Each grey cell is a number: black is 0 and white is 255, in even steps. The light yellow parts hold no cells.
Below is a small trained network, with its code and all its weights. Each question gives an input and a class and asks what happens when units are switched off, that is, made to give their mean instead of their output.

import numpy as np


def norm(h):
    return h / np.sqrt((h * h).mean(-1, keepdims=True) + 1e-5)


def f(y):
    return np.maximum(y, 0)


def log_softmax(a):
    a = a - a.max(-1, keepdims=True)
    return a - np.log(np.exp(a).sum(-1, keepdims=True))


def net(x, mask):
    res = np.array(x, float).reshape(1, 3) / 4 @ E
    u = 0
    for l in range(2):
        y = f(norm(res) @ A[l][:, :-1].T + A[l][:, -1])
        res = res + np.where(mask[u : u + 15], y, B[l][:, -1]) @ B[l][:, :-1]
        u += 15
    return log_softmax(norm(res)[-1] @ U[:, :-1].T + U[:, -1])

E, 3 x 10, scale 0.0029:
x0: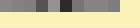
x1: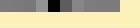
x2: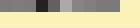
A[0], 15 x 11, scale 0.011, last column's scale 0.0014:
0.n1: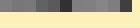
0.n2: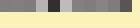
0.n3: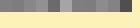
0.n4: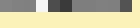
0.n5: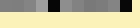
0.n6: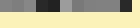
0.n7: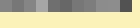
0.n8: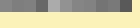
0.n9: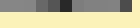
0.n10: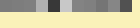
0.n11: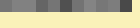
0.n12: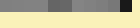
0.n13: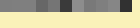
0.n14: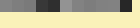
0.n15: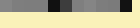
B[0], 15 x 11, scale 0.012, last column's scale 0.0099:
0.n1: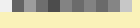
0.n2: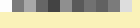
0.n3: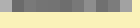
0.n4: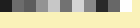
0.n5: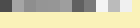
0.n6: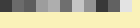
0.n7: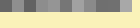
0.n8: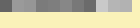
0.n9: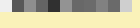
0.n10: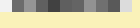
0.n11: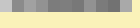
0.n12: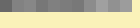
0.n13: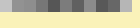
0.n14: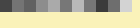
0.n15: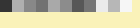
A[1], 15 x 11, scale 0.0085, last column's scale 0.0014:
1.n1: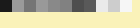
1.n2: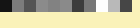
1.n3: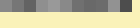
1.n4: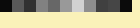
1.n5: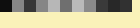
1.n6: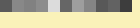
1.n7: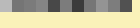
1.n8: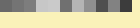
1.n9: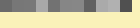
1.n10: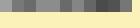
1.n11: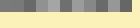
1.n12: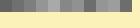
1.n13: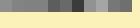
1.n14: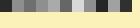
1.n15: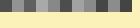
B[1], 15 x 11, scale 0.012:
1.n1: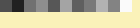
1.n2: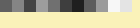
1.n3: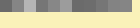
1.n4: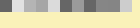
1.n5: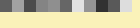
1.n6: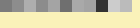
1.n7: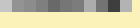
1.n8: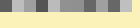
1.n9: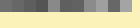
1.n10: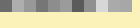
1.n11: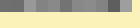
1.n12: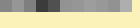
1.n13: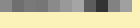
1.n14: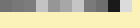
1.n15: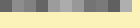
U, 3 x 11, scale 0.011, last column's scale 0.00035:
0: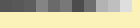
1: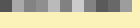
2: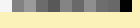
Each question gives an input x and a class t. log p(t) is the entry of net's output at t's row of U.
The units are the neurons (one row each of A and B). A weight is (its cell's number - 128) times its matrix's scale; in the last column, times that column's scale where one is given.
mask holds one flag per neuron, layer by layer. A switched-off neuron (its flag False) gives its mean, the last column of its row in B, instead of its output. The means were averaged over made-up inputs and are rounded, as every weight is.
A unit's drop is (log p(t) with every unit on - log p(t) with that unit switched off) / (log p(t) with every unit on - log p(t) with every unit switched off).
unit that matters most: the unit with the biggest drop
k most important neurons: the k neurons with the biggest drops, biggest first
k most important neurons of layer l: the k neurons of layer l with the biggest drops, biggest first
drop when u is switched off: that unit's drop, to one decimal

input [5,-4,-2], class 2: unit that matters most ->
0.n4
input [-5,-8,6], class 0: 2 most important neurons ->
(0.n4; 0.n6)
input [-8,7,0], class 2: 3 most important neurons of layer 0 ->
(0.n2; 0.n10; 0.n3)
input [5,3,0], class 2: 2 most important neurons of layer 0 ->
(0.n9; 0.n1)
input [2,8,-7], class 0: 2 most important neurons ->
(0.n5; 0.n15)
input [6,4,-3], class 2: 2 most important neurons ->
(0.n9; 0.n1)
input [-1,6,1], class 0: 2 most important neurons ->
(0.n5; 0.n15)
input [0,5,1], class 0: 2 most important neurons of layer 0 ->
(0.n5; 0.n15)
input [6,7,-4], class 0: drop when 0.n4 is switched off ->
0.1
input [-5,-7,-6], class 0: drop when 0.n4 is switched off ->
1.4
